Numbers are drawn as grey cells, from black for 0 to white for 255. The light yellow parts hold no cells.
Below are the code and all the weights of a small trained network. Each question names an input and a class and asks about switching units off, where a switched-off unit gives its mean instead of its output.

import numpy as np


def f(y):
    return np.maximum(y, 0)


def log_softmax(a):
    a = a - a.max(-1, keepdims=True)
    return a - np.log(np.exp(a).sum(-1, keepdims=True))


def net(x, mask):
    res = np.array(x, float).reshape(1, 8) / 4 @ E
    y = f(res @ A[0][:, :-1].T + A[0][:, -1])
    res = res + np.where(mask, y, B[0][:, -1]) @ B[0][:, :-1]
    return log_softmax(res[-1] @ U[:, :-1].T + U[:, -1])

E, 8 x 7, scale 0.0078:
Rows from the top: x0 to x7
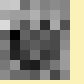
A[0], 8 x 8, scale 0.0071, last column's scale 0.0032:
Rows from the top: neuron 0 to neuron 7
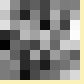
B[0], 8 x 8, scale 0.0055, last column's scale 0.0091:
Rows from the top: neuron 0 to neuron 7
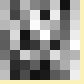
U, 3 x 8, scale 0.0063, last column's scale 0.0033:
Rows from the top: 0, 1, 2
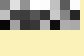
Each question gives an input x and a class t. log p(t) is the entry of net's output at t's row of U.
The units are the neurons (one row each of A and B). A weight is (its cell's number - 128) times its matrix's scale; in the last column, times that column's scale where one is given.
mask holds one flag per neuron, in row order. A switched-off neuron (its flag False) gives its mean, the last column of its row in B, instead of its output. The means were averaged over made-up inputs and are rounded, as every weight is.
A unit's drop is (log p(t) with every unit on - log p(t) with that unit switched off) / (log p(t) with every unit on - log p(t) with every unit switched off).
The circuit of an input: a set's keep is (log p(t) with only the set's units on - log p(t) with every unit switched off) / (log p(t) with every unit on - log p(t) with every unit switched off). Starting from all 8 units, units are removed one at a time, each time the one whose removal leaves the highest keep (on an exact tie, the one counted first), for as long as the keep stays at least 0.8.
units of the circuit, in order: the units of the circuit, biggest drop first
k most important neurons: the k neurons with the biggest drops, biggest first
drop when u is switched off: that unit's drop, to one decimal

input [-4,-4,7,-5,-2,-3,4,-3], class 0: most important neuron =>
[neuron 2]
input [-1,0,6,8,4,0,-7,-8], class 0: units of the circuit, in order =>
[neuron 7; neuron 2]
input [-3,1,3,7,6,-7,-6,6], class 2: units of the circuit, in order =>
[neuron 1; neuron 0]
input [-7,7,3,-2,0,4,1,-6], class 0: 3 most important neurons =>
[neuron 7; neuron 6; neuron 2]
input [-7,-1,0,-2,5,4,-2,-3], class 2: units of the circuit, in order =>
[neuron 1; neuron 0; neuron 4]
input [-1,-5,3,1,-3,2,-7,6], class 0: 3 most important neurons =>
[neuron 7; neuron 4; neuron 6]
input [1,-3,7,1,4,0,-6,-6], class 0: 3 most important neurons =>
[neuron 2; neuron 7; neuron 6]
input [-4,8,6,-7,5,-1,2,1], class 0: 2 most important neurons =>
[neuron 2; neuron 7]
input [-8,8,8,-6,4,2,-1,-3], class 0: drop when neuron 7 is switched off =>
0.2
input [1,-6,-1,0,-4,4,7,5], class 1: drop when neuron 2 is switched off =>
0.0
